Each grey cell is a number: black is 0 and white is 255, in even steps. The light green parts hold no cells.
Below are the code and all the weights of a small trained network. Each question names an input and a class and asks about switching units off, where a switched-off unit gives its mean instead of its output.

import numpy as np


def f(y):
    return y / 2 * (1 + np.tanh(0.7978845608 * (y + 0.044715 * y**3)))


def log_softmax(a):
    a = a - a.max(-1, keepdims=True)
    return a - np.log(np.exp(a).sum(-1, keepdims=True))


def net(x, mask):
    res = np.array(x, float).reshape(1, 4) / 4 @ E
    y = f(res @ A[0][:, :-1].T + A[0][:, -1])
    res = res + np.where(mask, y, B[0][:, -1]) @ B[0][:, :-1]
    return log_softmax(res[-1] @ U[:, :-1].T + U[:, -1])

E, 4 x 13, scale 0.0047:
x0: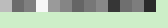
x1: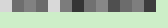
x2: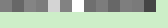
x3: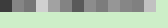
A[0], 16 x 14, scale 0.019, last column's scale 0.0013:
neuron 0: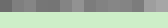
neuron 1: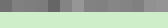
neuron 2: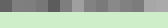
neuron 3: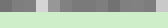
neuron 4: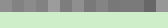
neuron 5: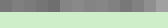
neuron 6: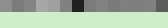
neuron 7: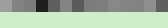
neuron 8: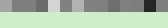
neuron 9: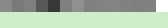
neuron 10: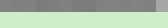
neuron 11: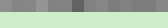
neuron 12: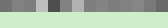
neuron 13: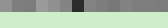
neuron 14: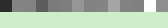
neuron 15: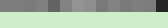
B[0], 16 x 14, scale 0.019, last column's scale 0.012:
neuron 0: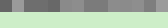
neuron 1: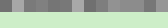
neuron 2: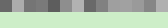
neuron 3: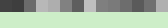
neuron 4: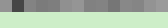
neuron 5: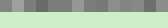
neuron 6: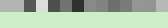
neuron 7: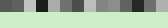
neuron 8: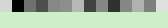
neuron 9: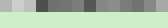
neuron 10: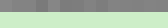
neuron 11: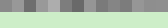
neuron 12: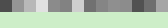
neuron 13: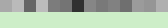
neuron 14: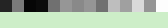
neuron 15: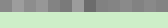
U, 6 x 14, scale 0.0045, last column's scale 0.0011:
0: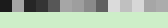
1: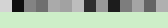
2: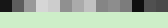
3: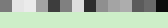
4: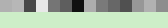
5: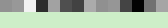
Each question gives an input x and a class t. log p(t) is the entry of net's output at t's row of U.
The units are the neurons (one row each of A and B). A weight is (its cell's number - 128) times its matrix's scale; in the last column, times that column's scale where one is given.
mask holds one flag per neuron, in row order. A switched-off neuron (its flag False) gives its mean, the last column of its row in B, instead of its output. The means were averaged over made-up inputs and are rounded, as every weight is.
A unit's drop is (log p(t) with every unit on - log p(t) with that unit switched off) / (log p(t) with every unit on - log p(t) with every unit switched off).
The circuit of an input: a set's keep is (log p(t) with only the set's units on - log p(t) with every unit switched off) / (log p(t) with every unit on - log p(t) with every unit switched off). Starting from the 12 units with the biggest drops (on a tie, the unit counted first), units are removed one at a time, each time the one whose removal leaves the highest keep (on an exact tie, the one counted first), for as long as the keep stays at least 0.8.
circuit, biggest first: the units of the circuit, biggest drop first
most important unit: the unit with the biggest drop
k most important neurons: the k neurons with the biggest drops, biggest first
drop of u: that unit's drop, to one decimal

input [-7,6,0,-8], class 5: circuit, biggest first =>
(neuron 7)
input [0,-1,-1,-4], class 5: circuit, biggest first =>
(neuron 14; neuron 8)
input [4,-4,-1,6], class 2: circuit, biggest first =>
(neuron 3; neuron 12)
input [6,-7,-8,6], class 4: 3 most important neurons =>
(neuron 6; neuron 13; neuron 3)
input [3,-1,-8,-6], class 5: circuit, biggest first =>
(neuron 7; neuron 14)
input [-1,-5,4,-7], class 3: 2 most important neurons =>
(neuron 14; neuron 9)
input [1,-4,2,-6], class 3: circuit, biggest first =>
(neuron 14; neuron 9)
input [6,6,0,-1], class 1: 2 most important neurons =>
(neuron 8; neuron 4)
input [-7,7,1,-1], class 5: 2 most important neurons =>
(neuron 7; neuron 14)
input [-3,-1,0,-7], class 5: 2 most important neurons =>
(neuron 14; neuron 7)
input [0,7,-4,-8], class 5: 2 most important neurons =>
(neuron 7; neuron 14)
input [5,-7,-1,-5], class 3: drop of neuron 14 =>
0.2
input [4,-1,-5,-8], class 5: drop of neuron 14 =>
0.2
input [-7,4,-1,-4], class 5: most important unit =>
neuron 7
